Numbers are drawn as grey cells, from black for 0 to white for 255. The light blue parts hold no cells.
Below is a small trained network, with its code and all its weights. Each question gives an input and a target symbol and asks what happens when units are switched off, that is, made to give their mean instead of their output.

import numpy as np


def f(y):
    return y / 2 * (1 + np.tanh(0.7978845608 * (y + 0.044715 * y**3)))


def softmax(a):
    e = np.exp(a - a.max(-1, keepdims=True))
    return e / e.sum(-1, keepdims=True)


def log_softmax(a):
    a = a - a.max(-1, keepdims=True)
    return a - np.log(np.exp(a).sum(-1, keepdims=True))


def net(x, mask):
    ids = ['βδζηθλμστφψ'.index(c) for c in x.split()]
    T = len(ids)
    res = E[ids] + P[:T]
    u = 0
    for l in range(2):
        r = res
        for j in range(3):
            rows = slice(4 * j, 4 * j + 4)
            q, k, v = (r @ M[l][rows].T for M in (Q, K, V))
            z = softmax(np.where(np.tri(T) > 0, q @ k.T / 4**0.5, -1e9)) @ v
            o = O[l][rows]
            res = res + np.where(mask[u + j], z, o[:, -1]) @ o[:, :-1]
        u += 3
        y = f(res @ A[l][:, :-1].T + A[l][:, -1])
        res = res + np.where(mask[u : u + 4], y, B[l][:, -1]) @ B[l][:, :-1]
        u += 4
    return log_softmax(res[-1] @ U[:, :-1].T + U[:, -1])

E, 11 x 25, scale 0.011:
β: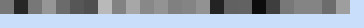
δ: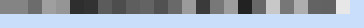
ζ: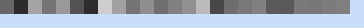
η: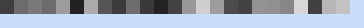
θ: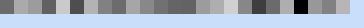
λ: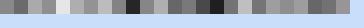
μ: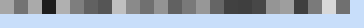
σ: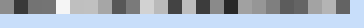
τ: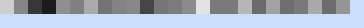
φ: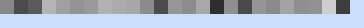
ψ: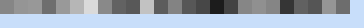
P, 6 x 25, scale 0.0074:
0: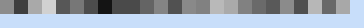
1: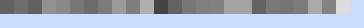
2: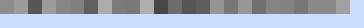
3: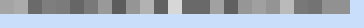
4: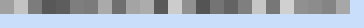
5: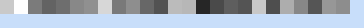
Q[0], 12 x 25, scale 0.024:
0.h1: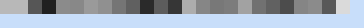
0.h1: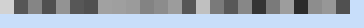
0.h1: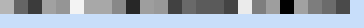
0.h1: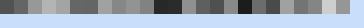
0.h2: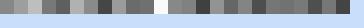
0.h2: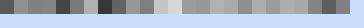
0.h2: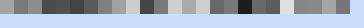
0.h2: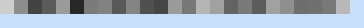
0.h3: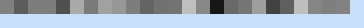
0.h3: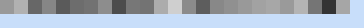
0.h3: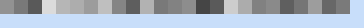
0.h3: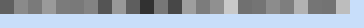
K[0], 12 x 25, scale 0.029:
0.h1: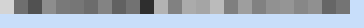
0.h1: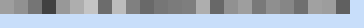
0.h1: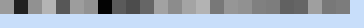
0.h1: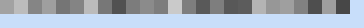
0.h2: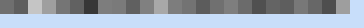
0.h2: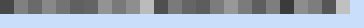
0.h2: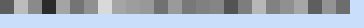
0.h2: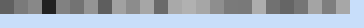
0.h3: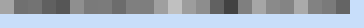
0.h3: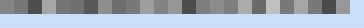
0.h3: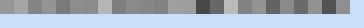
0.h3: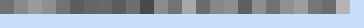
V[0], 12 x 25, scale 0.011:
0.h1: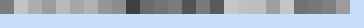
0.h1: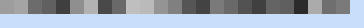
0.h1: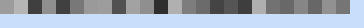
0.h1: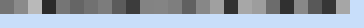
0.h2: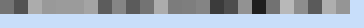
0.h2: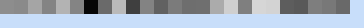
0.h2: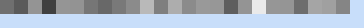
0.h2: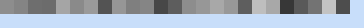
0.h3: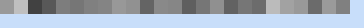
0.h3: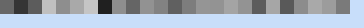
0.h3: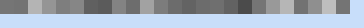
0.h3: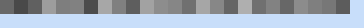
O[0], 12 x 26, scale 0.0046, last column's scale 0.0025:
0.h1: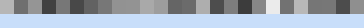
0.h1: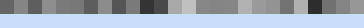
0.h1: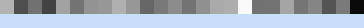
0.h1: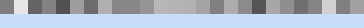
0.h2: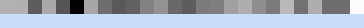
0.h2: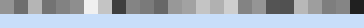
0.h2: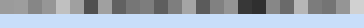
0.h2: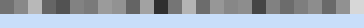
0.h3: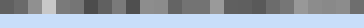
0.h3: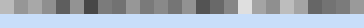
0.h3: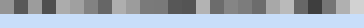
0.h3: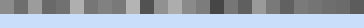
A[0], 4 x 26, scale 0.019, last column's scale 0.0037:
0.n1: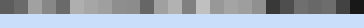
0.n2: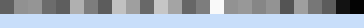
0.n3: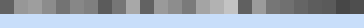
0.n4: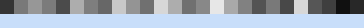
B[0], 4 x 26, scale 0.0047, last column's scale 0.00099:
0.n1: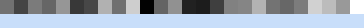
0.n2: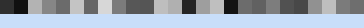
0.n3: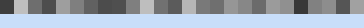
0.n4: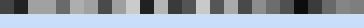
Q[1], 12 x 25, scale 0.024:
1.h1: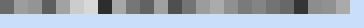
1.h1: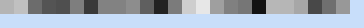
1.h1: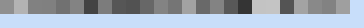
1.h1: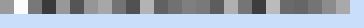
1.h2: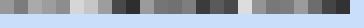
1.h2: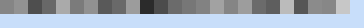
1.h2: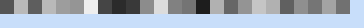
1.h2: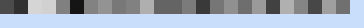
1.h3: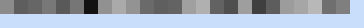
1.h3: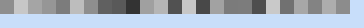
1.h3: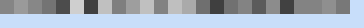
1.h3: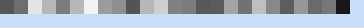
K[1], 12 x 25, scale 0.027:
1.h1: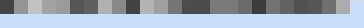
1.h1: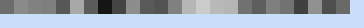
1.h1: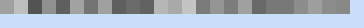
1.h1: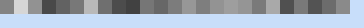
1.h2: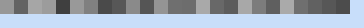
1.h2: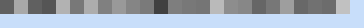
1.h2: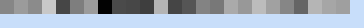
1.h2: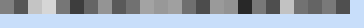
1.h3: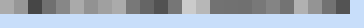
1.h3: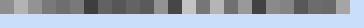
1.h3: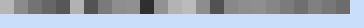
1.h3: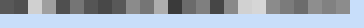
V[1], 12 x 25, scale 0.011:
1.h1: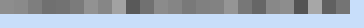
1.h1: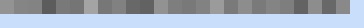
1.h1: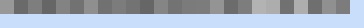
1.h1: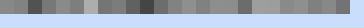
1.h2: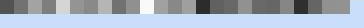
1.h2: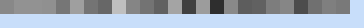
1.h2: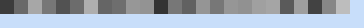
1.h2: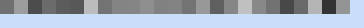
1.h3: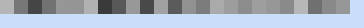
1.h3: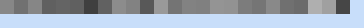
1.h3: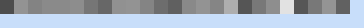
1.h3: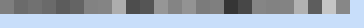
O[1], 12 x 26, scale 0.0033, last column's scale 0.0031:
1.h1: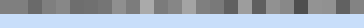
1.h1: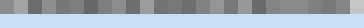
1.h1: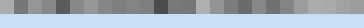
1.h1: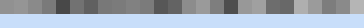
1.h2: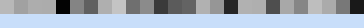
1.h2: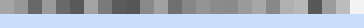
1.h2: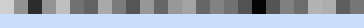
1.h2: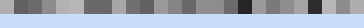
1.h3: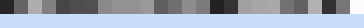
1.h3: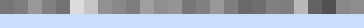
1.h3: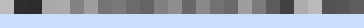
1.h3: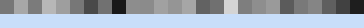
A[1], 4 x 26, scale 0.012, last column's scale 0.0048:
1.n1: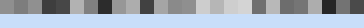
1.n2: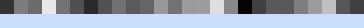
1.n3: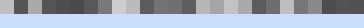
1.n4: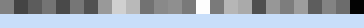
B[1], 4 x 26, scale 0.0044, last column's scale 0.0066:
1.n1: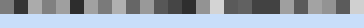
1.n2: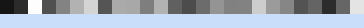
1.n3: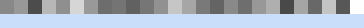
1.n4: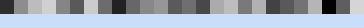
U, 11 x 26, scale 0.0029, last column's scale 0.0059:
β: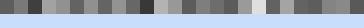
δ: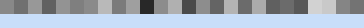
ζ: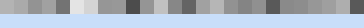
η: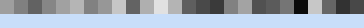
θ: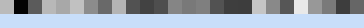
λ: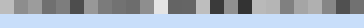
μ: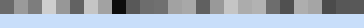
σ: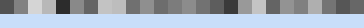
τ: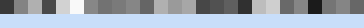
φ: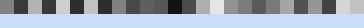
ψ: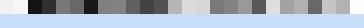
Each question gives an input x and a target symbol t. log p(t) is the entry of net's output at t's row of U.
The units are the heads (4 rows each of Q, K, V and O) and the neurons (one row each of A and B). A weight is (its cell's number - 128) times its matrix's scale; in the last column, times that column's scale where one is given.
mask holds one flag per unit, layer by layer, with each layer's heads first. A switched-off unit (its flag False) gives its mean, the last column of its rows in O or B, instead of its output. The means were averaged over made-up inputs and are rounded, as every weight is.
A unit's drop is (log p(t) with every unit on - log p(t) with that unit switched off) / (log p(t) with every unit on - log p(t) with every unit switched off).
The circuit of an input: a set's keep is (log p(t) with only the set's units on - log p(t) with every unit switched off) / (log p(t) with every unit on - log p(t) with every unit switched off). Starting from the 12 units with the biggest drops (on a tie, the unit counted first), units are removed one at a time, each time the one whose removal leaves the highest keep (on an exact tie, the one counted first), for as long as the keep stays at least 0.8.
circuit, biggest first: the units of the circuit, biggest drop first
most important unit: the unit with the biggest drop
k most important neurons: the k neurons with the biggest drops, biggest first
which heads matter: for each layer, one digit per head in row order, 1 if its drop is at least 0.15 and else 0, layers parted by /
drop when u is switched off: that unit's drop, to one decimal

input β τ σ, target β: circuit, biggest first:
[0.h2 0.h1]
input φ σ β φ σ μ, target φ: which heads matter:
001 / 001
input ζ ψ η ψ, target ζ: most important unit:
1.h3
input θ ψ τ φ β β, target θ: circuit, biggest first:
[0.h1 1.n3]
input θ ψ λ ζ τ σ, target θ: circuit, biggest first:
[1.h3 0.n3 0.h1]
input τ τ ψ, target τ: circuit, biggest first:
[1.h2 0.h3]
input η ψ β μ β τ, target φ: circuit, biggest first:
[0.h1 1.n1]
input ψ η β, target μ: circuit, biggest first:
[1.n4 0.h1]
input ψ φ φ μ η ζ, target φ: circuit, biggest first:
[0.h3 1.n3]
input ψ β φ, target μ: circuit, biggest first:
[1.n4 0.h1 1.h3]
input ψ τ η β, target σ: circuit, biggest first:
[1.h2 0.h3 1.h3]
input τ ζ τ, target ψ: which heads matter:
100 / 000
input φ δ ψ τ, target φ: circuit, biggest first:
[1.n1 0.h1]
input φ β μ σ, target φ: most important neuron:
[1.n3]
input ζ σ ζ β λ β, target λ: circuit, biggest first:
[0.h1 0.h2]
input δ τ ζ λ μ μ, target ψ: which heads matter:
110 / 010
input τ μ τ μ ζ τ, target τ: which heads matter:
101 / 001
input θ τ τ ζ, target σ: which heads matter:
001 / 010
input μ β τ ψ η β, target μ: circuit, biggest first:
[0.h1 1.n4]
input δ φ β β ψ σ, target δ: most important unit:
0.h2
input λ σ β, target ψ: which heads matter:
111 / 001
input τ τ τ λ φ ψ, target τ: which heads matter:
000 / 010
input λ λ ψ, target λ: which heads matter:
110 / 000
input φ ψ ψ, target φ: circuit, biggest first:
[0.h1 1.h3]
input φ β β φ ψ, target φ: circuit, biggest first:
[0.h1 0.h3]
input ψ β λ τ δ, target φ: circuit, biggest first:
[0.h3 1.n2]
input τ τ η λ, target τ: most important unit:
1.h2
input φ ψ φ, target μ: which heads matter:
100 / 000
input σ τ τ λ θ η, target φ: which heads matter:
001 / 001
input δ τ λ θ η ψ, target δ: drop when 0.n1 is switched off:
0.7
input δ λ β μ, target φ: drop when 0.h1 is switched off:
0.1
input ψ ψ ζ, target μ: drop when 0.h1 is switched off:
0.8
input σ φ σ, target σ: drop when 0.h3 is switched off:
0.1
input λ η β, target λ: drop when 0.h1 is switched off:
1.0
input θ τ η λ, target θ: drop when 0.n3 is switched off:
0.3
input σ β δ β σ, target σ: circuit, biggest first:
[1.h2]
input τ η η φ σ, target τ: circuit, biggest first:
[1.h2 0.h3]
